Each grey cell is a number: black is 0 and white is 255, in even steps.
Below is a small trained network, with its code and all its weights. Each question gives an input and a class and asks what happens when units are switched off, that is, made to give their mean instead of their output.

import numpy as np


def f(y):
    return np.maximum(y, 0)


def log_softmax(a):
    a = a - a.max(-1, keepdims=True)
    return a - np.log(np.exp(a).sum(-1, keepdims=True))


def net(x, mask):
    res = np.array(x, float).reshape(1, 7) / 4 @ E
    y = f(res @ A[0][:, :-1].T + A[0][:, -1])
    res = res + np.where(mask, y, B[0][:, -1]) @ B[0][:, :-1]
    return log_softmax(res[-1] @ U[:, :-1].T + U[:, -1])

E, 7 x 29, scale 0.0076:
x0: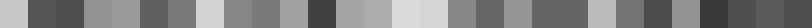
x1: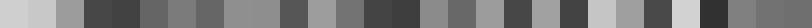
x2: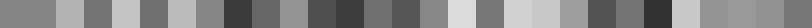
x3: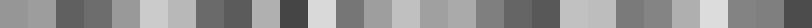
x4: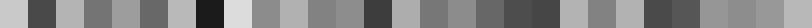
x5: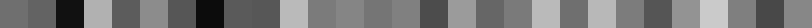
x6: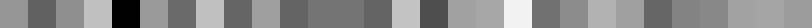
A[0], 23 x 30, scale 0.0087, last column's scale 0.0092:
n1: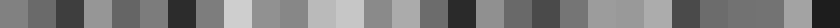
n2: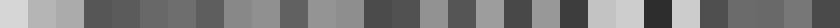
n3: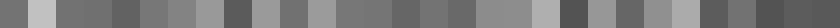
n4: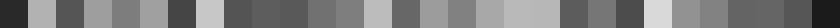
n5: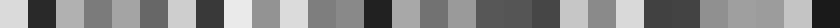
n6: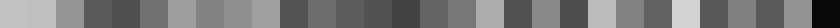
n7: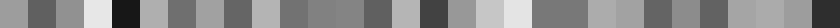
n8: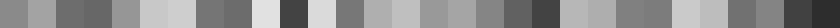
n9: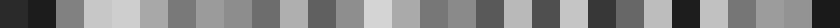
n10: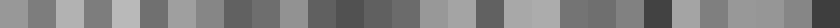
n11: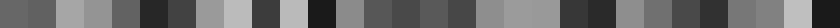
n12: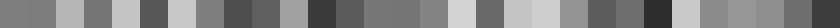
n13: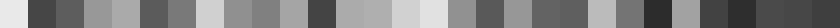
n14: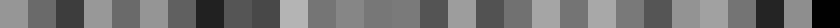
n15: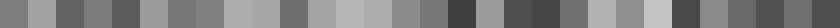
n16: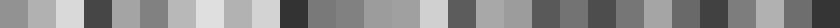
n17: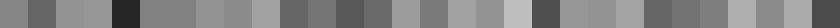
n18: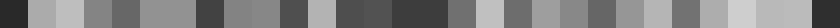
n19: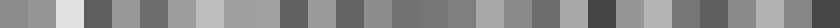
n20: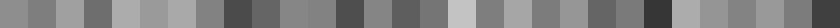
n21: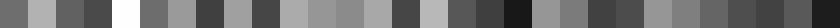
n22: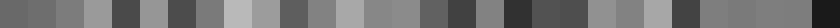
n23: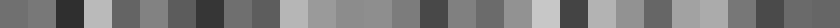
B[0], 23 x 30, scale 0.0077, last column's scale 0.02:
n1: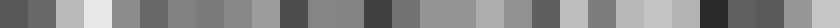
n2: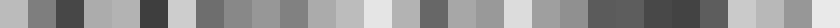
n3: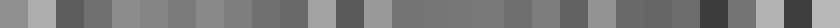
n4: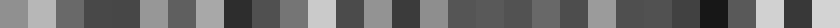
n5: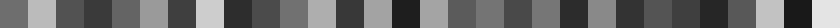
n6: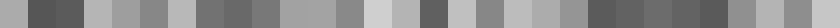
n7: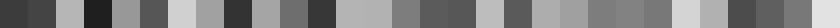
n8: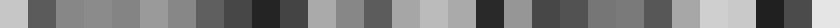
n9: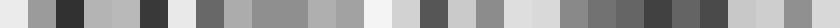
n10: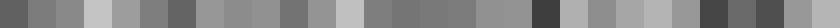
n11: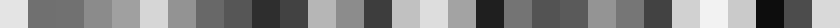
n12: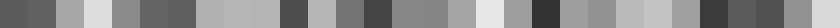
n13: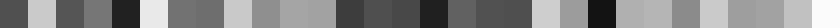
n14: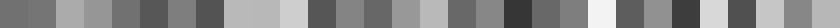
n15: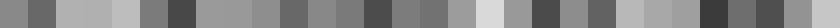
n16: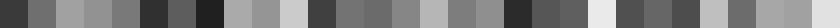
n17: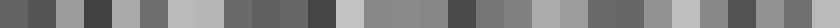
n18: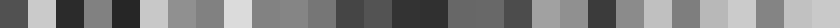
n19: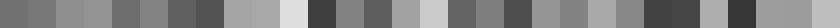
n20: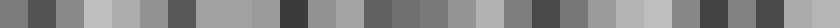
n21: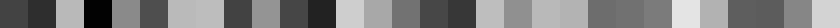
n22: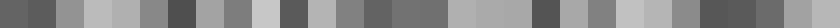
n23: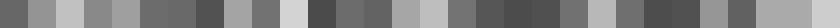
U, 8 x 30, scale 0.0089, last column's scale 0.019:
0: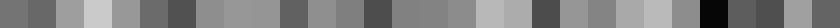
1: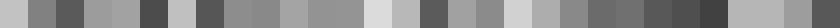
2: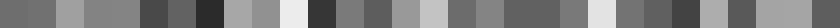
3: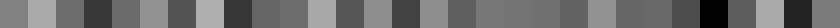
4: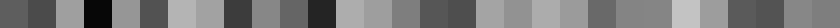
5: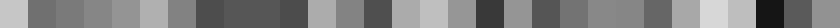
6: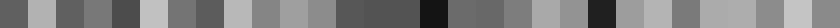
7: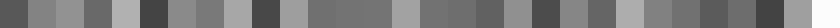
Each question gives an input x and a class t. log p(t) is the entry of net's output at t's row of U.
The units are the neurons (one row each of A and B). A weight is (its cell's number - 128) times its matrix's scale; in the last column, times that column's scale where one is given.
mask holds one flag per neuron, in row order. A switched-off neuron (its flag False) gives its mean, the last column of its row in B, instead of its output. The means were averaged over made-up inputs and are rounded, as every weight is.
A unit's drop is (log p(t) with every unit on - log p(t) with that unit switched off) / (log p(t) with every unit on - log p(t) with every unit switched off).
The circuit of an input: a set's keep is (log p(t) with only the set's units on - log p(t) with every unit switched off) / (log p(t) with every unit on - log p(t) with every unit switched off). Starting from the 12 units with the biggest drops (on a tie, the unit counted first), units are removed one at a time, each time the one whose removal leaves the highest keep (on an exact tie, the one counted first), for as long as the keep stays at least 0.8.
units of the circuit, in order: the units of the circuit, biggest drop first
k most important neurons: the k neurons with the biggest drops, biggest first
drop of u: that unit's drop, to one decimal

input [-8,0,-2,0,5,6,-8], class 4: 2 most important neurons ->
[n21, n13]
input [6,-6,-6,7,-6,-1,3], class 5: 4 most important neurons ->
[n8, n5, n2, n12]
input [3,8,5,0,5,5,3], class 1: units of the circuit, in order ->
[n2]
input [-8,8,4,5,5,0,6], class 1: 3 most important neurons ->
[n2, n13, n6]
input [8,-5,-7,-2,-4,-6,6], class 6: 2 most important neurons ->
[n13, n12]
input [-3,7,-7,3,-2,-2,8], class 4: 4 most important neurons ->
[n7, n17, n12, n9]
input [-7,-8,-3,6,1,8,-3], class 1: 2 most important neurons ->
[n9, n16]
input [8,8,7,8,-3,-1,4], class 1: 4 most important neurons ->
[n2, n6, n11, n18]
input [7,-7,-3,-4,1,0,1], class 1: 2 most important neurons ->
[n9, n18]
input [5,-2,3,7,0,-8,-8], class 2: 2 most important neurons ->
[n16, n19]
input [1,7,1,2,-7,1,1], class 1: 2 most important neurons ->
[n2, n5]
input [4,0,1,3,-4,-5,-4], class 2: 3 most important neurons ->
[n16, n5, n7]
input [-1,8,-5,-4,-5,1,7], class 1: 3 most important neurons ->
[n2, n6, n21]
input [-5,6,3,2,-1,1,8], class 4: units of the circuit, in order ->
[n7]
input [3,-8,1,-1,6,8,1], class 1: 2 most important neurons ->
[n9, n16]
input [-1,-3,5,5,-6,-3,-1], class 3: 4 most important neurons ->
[n4, n11, n1, n15]
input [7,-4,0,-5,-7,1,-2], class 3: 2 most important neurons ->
[n4, n18]
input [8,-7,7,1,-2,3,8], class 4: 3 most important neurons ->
[n7, n17, n18]
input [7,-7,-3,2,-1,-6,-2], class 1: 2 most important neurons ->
[n9, n18]
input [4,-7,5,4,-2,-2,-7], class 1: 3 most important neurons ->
[n9, n7, n17]
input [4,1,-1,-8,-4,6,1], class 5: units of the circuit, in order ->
[n11]
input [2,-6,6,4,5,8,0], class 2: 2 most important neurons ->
[n14, n23]
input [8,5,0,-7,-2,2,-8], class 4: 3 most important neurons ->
[n21, n18, n8]
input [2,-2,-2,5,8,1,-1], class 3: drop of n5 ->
1.9
